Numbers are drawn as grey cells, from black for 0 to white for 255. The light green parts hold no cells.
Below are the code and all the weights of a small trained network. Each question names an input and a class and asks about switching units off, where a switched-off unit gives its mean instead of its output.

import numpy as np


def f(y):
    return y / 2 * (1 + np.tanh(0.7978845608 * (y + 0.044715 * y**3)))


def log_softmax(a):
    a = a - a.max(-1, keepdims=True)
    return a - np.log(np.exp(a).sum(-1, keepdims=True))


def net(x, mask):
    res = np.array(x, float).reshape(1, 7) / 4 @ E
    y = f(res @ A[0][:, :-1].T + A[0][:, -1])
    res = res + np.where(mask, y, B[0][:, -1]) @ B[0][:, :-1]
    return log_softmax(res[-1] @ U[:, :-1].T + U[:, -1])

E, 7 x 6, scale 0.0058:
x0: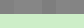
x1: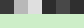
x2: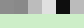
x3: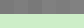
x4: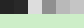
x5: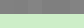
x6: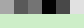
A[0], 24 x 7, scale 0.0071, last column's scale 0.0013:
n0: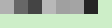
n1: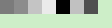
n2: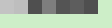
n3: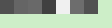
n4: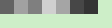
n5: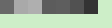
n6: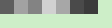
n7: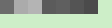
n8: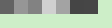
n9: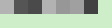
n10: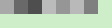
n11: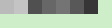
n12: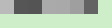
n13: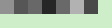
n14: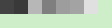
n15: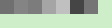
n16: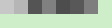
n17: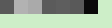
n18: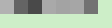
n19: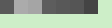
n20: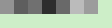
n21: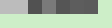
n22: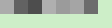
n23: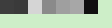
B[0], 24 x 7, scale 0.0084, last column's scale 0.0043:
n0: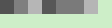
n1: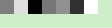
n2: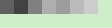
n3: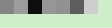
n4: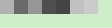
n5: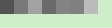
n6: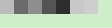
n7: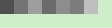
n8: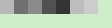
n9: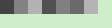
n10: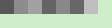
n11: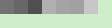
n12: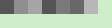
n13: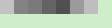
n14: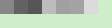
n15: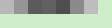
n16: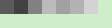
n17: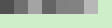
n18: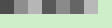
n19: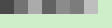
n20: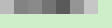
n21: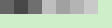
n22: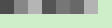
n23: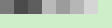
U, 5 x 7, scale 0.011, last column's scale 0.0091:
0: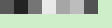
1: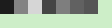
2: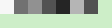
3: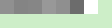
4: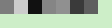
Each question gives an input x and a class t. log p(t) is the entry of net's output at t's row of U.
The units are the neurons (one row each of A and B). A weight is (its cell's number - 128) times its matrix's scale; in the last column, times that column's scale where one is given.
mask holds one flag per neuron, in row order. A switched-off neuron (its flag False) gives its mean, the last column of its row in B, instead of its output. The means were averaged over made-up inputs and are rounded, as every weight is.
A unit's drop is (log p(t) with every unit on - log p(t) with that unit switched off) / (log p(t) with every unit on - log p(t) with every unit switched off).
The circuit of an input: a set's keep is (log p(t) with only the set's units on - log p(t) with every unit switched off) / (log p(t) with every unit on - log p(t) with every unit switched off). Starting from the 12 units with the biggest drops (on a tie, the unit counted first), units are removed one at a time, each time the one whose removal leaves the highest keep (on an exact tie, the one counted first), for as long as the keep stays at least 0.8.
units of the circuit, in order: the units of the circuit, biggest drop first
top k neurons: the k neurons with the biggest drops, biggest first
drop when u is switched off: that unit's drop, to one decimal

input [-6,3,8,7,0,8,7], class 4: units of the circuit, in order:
(n1)
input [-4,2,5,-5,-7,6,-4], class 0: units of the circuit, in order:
(n16; n2)
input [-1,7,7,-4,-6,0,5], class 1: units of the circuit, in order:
(n19; n7)
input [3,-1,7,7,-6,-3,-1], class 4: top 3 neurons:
(n1; n23; n14)
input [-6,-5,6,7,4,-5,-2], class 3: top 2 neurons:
(n1; n3)
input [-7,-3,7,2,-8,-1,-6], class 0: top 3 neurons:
(n16; n2; n21)
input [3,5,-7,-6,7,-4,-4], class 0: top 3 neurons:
(n23; n1; n14)
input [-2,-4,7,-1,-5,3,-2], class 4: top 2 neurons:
(n1; n23)
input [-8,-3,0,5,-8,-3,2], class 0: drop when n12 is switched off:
0.0
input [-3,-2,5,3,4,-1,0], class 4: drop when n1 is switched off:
0.6
